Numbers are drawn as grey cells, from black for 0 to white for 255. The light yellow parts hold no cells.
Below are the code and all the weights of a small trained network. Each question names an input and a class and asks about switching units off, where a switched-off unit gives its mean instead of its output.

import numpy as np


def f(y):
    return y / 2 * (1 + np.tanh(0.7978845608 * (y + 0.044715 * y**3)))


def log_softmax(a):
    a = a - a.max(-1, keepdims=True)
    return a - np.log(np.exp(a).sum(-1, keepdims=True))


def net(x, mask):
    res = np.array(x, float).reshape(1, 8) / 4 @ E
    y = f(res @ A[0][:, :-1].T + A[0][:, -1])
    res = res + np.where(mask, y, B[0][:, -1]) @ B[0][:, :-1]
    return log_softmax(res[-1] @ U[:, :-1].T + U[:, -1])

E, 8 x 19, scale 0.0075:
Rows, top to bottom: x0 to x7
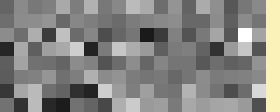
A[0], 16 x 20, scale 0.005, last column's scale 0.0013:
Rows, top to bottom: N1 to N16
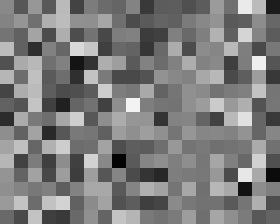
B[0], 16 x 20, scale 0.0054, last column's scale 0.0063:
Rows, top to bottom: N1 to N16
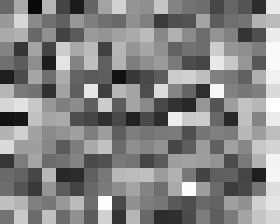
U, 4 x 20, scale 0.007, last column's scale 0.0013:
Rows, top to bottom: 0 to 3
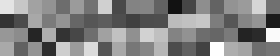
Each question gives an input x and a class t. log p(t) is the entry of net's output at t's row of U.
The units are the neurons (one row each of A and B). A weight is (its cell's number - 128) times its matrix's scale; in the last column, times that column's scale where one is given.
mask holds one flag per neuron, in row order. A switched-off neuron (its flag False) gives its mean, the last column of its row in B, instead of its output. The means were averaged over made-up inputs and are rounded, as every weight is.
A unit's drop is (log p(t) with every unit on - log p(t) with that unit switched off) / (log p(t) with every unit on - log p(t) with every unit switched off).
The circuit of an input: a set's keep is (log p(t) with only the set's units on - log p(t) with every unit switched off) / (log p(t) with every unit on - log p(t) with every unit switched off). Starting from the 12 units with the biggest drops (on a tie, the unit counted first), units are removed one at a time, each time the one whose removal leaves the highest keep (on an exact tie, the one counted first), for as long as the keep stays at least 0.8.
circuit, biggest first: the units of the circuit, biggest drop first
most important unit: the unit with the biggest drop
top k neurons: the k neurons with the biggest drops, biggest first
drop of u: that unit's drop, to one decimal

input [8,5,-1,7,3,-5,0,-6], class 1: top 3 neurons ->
[N9 N8 N16]
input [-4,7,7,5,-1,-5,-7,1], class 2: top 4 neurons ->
[N1 N13 N3 N5]
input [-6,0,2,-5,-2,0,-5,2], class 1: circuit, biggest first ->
[N6]
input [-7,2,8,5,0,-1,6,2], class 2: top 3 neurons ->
[N1 N13 N3]
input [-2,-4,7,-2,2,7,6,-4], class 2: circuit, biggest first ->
[N13 N1]
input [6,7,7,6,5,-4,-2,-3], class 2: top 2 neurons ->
[N1 N3]
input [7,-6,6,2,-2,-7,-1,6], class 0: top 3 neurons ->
[N8 N16 N10]
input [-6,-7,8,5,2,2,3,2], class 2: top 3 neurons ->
[N1 N13 N3]
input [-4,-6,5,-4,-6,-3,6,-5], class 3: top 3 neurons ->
[N5 N7 N8]
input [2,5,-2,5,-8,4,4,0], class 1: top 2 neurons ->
[N9 N4]
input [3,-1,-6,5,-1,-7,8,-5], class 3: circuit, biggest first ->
[N5 N7]
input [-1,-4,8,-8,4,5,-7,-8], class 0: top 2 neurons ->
[N15 N11]
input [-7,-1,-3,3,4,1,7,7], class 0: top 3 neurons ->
[N16 N8 N4]
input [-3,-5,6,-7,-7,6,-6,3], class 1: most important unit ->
N6
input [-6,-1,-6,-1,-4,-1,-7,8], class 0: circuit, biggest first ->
[N8 N16]
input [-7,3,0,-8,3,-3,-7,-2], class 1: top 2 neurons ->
[N6 N12]
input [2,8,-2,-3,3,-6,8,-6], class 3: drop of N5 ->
0.8
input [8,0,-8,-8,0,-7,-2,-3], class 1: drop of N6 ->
0.2
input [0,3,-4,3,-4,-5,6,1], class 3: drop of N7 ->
0.2
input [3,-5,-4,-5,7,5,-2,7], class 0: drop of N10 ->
0.0
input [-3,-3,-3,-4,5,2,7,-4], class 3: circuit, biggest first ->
[N5]
